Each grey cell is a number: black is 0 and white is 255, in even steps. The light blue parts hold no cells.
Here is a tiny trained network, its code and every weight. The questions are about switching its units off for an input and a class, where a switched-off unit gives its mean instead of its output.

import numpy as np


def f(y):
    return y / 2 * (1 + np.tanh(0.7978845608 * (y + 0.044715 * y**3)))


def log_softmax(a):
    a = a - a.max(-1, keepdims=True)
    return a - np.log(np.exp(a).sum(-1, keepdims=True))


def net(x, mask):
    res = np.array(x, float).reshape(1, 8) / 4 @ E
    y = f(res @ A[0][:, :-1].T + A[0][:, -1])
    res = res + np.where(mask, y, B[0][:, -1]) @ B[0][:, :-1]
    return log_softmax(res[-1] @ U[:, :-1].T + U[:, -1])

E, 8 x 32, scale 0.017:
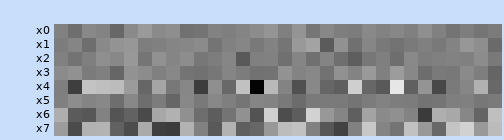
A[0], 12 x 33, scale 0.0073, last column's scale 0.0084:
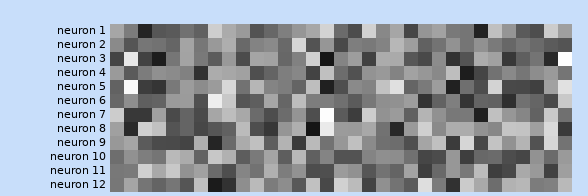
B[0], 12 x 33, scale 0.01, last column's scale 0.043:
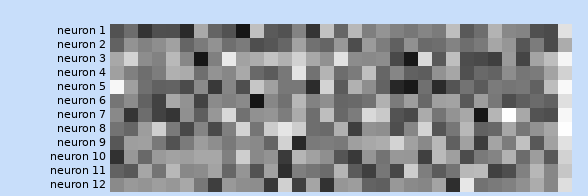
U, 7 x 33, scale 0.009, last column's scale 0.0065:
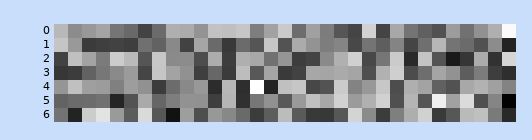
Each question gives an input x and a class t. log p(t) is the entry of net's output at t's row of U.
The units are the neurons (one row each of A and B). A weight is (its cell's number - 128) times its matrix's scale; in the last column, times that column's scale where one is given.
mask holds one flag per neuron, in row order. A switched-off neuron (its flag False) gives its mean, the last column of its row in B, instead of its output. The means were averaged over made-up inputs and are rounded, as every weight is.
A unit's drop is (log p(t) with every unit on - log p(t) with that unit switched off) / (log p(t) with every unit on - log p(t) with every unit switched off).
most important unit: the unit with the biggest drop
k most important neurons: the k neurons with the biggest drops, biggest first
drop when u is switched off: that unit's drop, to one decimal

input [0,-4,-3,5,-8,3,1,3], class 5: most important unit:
neuron 9
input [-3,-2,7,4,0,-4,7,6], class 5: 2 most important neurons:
(neuron 3; neuron 9)
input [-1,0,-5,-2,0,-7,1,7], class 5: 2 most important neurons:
(neuron 3; neuron 9)
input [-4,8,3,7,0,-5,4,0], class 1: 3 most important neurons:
(neuron 3; neuron 9; neuron 12)
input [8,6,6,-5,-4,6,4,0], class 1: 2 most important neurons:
(neuron 5; neuron 8)
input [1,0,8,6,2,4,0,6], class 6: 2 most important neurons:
(neuron 3; neuron 7)
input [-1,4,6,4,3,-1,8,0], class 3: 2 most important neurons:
(neuron 3; neuron 5)
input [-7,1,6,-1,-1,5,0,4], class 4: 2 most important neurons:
(neuron 7; neuron 1)
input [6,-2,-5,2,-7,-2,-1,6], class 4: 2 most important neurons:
(neuron 12; neuron 7)
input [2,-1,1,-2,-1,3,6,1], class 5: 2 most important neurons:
(neuron 3; neuron 5)
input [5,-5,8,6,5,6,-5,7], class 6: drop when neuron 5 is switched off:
0.0
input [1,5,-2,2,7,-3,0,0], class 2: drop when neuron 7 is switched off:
0.2
